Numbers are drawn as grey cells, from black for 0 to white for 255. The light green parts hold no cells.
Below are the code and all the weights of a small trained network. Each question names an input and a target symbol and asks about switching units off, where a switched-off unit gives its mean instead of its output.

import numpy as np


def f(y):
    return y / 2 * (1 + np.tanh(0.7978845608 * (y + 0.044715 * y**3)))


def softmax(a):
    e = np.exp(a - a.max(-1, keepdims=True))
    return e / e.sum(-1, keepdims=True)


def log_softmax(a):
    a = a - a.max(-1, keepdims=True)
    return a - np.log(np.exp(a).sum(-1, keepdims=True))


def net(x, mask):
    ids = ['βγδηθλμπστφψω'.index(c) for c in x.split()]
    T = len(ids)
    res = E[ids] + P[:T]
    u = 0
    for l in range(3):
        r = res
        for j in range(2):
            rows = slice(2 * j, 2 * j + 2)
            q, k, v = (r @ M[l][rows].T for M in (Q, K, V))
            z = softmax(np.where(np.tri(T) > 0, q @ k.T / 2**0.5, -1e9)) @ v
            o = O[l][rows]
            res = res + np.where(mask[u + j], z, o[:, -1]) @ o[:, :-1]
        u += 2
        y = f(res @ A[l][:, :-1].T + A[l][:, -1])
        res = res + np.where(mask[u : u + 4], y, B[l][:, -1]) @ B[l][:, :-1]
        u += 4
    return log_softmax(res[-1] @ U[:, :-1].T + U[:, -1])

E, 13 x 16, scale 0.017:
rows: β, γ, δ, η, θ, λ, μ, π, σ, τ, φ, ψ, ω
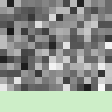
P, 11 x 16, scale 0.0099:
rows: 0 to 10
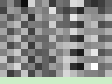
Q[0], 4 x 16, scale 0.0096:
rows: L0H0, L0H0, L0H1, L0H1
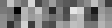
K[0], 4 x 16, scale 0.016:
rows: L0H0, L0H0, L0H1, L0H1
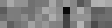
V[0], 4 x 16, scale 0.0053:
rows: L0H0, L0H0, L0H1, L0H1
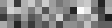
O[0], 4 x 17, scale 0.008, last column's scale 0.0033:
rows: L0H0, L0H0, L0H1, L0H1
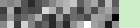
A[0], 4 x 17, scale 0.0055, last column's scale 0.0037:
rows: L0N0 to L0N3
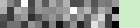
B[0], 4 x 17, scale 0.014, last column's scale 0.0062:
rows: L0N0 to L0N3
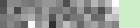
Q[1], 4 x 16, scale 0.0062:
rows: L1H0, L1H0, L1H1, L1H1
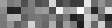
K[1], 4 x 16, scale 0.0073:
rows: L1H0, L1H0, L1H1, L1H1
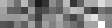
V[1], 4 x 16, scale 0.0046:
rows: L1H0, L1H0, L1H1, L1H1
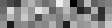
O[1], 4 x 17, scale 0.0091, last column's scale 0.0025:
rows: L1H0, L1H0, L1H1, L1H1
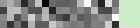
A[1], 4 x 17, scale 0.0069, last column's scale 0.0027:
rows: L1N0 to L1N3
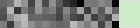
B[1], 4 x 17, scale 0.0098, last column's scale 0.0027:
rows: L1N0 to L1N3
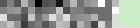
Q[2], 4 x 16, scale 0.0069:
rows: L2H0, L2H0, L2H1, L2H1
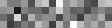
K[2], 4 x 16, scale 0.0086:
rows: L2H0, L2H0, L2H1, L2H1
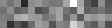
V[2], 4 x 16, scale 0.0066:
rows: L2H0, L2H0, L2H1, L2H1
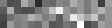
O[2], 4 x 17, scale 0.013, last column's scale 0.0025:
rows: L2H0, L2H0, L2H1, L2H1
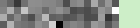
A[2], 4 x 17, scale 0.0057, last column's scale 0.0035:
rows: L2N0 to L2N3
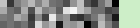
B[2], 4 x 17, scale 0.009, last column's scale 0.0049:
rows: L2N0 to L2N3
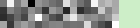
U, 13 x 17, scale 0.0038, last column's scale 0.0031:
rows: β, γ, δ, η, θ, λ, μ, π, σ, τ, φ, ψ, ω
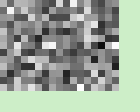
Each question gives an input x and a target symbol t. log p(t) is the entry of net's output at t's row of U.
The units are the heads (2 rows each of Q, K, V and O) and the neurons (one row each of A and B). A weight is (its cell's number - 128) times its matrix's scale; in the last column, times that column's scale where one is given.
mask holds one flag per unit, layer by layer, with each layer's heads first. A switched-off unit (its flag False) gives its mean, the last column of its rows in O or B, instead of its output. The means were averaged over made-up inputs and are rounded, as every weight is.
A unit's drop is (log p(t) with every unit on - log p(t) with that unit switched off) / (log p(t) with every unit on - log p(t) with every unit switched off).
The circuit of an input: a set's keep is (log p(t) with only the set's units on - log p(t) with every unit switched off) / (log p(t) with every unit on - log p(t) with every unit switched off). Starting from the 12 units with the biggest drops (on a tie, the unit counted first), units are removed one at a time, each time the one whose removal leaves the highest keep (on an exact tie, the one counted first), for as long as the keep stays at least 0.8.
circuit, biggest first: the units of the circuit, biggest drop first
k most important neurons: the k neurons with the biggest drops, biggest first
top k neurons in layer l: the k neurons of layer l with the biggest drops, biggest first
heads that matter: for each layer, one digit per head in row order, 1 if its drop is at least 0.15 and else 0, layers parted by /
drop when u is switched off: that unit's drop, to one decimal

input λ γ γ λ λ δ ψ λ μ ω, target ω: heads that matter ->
10 / 00 / 00
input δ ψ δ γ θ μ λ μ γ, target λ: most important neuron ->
[L2N3]
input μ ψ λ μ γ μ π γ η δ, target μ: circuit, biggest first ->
[L0H1; L0N2]
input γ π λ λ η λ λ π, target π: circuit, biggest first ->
[L0H1; L1H0]
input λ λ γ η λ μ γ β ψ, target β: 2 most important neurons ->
[L0N0; L1N2]
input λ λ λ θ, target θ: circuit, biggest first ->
[L1H0; L0N0]
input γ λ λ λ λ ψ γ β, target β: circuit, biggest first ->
[L0N3; L2H1]
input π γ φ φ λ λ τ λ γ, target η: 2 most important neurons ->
[L2N2; L2N3]
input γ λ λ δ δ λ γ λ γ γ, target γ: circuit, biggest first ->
[L0H0; L2H1; L2H0]
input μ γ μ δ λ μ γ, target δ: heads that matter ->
01 / 01 / 10
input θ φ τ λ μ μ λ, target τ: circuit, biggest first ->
[L1H0; L2N0; L2H1]
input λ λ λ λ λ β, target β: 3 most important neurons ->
[L0N3; L0N0; L0N1]
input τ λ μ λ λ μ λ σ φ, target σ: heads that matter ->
00 / 00 / 10
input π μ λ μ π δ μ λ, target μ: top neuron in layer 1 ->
[L1N0]
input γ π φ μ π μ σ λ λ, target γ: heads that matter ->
00 / 00 / 01
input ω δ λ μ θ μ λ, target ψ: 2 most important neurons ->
[L2N1; L0N0]
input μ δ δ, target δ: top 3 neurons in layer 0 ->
[L0N2; L0N0; L0N1]
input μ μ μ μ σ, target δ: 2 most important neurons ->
[L0N2; L0N0]
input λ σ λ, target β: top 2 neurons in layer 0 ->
[L0N0; L0N1]
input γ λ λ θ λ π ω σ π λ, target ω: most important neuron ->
[L1N3]
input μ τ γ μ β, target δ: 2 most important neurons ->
[L0N1; L0N0]
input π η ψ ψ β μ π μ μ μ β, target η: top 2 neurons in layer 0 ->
[L0N1; L0N2]
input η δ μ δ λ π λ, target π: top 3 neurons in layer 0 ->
[L0N0; L0N3; L0N1]
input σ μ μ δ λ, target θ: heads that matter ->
01 / 10 / 01
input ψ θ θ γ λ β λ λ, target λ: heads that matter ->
01 / 00 / 00
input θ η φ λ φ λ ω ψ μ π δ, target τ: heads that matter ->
00 / 10 / 01
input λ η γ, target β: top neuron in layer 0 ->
[L0N0]
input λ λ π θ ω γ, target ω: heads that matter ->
10 / 00 / 00
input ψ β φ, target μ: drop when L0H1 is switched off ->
0.5
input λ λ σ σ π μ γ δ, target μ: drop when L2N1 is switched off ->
0.0
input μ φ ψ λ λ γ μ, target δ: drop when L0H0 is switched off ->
0.1
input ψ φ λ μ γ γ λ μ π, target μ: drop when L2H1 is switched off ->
0.1
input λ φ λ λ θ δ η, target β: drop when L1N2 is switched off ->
0.6
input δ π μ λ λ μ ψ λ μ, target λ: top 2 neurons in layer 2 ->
[L2N3; L2N0]
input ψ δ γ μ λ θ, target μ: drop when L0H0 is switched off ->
0.1
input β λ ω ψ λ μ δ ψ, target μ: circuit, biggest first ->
[L0H1]
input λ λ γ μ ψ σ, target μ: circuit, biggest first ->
[L0H1; L0N2]
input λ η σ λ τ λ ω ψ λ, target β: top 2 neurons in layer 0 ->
[L0N0; L0N2]
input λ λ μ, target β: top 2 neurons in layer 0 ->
[L0N0; L0N1]
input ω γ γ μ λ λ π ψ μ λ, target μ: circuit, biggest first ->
[L0H1]
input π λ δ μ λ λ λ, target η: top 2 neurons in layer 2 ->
[L2N2; L2N3]
